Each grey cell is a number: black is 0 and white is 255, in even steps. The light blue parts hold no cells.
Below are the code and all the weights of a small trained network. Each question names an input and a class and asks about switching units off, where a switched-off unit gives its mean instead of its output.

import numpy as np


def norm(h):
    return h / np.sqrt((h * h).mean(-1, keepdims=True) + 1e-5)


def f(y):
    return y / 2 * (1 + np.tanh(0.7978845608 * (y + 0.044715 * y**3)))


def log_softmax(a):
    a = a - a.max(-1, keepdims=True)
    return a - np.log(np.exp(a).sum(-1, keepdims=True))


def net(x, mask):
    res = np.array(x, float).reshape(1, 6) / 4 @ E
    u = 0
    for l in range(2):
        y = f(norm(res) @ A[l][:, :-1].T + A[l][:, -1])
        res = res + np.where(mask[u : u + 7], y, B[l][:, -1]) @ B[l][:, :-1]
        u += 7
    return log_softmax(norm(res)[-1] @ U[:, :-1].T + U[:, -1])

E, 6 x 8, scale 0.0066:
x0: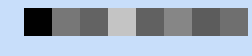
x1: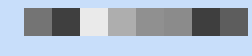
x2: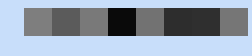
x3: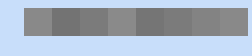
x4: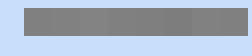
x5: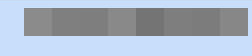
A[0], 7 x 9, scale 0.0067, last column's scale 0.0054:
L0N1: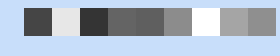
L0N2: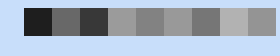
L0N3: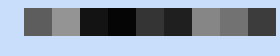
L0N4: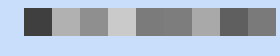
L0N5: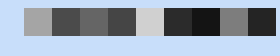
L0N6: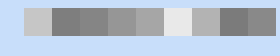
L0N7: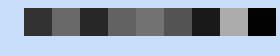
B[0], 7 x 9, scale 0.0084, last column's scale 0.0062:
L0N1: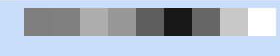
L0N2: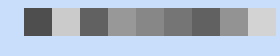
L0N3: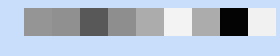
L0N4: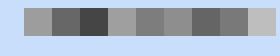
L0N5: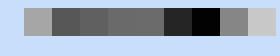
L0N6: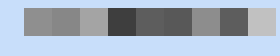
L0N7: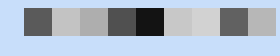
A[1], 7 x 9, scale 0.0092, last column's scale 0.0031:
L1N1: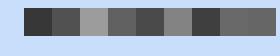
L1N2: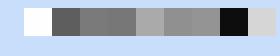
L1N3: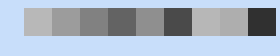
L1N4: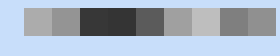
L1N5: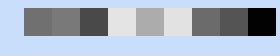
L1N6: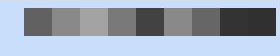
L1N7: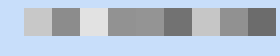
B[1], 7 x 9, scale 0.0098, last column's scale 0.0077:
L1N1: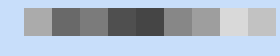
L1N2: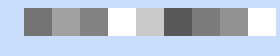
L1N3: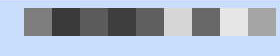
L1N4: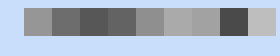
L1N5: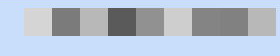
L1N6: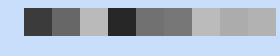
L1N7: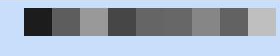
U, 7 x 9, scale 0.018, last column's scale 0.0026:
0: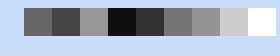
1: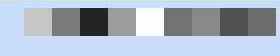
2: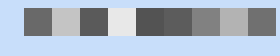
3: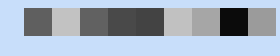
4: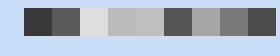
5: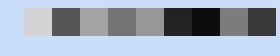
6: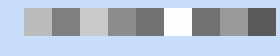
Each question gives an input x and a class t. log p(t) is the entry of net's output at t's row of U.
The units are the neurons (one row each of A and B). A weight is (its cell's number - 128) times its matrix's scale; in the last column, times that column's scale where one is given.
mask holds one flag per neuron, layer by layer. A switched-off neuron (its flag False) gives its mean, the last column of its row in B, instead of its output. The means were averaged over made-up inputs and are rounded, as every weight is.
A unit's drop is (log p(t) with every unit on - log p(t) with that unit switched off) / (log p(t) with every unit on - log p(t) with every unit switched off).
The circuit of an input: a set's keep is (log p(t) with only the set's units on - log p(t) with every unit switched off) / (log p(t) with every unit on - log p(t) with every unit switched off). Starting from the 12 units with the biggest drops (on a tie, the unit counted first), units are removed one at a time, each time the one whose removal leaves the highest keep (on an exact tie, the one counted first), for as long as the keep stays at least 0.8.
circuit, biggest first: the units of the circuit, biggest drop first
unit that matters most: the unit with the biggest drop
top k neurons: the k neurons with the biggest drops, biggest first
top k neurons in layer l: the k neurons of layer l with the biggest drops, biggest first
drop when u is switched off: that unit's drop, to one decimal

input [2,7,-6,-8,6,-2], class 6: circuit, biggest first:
(L1N5)
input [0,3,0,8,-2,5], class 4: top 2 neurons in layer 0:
(L0N2 L0N7)
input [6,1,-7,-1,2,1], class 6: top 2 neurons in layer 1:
(L1N5 L1N2)
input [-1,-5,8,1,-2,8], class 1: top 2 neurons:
(L0N3 L1N2)
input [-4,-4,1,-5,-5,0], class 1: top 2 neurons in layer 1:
(L1N2 L1N4)
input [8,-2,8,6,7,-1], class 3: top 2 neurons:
(L0N3 L0N1)
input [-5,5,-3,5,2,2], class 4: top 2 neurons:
(L1N2 L0N1)
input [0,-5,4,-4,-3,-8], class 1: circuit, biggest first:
(L0N3 L1N2)
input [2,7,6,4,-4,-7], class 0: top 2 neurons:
(L1N1 L1N2)
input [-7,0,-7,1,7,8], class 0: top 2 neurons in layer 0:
(L0N3 L0N6)
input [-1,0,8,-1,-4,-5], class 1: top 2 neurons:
(L0N3 L0N1)
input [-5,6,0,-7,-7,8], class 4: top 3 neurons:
(L0N1 L1N2 L1N7)
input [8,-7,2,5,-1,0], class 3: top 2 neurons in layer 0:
(L0N3 L0N7)
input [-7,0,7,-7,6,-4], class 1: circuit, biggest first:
(L0N1 L1N2)
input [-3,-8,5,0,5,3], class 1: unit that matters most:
L0N3
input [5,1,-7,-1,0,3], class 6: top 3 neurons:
(L1N5 L1N2 L0N4)
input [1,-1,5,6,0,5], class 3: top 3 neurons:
(L0N7 L0N3 L1N6)
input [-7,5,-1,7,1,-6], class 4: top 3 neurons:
(L1N2 L0N1 L1N7)
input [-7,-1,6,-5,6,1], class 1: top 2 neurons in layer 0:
(L0N1 L0N3)
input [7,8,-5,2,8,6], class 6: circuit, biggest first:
(L1N5)
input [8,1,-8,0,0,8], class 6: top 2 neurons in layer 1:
(L1N5 L1N2)
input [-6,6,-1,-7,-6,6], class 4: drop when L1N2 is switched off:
0.1
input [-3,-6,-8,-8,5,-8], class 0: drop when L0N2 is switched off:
0.0
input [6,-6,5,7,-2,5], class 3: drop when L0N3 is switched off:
0.2
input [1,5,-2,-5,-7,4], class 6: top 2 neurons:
(L0N1 L1N5)
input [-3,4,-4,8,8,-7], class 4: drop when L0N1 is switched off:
0.1
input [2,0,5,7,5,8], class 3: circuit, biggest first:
(L0N3)
